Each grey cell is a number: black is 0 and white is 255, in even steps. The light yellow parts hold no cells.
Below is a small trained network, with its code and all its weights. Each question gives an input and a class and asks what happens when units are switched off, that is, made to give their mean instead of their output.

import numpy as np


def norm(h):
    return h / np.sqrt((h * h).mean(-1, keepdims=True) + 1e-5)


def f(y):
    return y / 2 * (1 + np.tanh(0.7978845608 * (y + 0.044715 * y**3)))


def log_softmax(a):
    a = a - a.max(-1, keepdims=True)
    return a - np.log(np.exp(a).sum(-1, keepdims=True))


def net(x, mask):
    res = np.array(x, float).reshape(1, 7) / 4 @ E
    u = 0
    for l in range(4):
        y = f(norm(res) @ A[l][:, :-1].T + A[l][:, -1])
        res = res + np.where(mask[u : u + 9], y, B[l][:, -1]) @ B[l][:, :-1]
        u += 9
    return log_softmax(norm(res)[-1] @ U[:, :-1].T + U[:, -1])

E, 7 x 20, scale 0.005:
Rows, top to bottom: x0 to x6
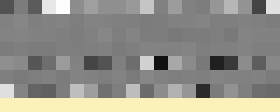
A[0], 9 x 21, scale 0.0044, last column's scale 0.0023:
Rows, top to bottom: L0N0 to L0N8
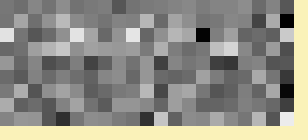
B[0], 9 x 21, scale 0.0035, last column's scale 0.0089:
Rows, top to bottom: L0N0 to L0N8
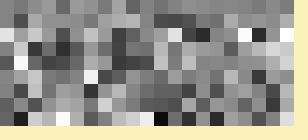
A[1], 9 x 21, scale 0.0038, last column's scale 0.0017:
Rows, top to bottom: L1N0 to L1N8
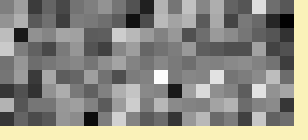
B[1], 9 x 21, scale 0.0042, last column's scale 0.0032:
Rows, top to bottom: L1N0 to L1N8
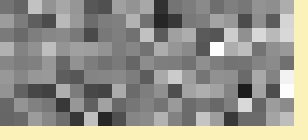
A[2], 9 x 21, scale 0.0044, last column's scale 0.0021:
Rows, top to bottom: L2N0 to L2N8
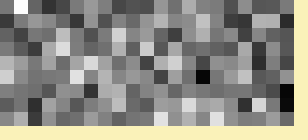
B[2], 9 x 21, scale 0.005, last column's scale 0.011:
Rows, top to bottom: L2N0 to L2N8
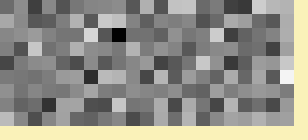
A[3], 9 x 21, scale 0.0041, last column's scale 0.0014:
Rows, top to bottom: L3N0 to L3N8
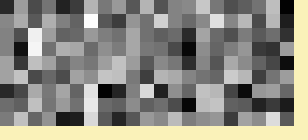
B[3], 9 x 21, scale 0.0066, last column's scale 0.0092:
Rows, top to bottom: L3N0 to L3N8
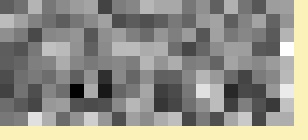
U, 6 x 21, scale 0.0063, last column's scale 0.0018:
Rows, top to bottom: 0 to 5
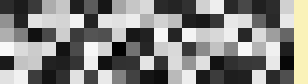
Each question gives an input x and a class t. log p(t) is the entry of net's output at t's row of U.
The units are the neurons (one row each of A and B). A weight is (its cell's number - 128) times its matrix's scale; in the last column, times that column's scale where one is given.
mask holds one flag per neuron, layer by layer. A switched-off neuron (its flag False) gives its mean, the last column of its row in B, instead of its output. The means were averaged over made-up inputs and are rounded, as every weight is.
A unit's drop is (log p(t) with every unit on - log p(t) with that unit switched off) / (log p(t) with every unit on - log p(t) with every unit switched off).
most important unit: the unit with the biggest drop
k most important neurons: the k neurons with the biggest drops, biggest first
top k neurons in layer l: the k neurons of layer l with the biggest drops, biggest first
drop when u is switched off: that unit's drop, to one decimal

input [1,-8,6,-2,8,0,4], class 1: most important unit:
L0N6
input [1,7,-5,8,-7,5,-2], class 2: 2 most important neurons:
[L0N2; L0N3]
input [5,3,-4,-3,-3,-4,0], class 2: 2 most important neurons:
[L0N2; L2N7]
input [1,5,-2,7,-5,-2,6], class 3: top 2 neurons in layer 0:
[L0N3; L0N6]
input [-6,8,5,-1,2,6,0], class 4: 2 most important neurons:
[L0N4; L0N2]
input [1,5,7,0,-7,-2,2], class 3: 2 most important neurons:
[L0N3; L0N6]
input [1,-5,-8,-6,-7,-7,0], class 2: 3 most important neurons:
[L0N2; L0N3; L1N6]
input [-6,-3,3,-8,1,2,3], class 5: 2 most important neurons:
[L0N4; L0N6]
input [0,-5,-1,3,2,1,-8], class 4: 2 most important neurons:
[L0N8; L0N1]
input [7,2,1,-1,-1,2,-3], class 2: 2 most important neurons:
[L0N2; L0N3]
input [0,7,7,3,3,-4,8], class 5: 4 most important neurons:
[L0N8; L2N5; L3N3; L3N6]
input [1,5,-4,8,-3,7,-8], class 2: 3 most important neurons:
[L0N2; L0N6; L2N1]
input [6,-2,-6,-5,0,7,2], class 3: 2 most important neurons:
[L0N3; L0N8]
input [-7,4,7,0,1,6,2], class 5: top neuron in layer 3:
[L3N3]
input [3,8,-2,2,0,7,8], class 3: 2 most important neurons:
[L0N8; L0N2]
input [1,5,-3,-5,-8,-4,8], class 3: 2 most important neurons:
[L0N3; L0N6]
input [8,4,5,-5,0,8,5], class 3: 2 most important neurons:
[L0N3; L0N8]
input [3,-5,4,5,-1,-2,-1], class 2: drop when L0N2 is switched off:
1.4
